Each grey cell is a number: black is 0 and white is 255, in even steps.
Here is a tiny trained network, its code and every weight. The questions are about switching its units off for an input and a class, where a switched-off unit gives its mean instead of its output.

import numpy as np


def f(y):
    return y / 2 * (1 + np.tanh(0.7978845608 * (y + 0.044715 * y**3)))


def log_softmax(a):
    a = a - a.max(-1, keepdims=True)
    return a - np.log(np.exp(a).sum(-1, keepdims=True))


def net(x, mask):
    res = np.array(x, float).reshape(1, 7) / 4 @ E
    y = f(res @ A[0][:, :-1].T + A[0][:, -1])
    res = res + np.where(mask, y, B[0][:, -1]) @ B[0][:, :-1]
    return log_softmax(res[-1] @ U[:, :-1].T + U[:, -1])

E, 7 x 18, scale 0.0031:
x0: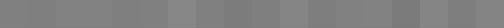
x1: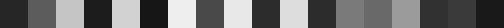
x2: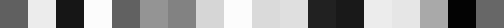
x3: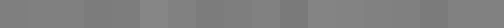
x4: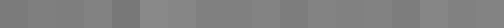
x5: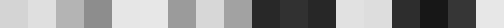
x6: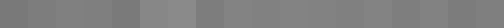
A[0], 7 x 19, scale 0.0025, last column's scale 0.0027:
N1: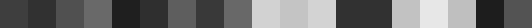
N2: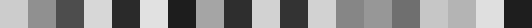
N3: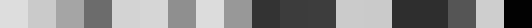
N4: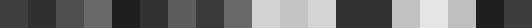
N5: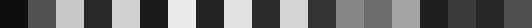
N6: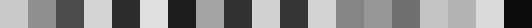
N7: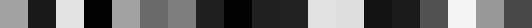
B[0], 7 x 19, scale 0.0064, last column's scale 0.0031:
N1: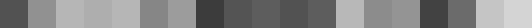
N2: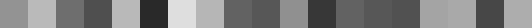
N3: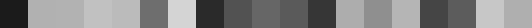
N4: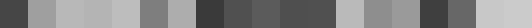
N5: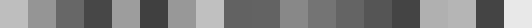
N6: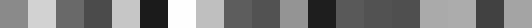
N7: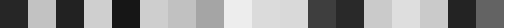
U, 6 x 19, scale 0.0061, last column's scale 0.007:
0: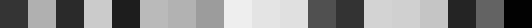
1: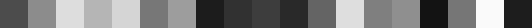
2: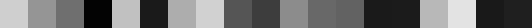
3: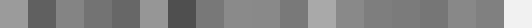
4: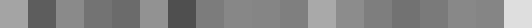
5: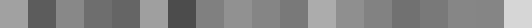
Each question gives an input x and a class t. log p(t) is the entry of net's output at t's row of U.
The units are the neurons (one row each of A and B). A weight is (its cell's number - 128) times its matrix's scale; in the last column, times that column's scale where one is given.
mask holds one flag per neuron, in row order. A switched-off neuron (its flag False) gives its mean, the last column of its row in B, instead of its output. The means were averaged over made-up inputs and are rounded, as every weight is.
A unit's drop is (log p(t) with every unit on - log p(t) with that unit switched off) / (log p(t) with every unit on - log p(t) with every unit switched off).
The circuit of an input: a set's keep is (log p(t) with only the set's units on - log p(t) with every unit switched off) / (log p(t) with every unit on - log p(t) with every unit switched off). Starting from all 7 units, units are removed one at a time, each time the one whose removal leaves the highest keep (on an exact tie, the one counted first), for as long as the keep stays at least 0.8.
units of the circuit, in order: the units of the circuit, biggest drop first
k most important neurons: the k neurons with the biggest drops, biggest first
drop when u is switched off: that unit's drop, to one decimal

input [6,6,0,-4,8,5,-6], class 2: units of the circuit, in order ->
N5
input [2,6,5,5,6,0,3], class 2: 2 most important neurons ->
N7, N5
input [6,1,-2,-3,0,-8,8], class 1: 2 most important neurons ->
N4, N1
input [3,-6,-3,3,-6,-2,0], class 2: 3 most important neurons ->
N6, N2, N3
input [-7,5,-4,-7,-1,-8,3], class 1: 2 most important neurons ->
N4, N1
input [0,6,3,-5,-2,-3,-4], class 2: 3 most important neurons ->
N5, N7, N3
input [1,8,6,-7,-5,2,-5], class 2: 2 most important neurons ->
N5, N7
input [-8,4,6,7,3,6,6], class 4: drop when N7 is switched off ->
1.2
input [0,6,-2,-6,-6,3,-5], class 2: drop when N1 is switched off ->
0.2
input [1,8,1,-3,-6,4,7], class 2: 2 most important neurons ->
N5, N7
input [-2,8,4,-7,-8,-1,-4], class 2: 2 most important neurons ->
N5, N7
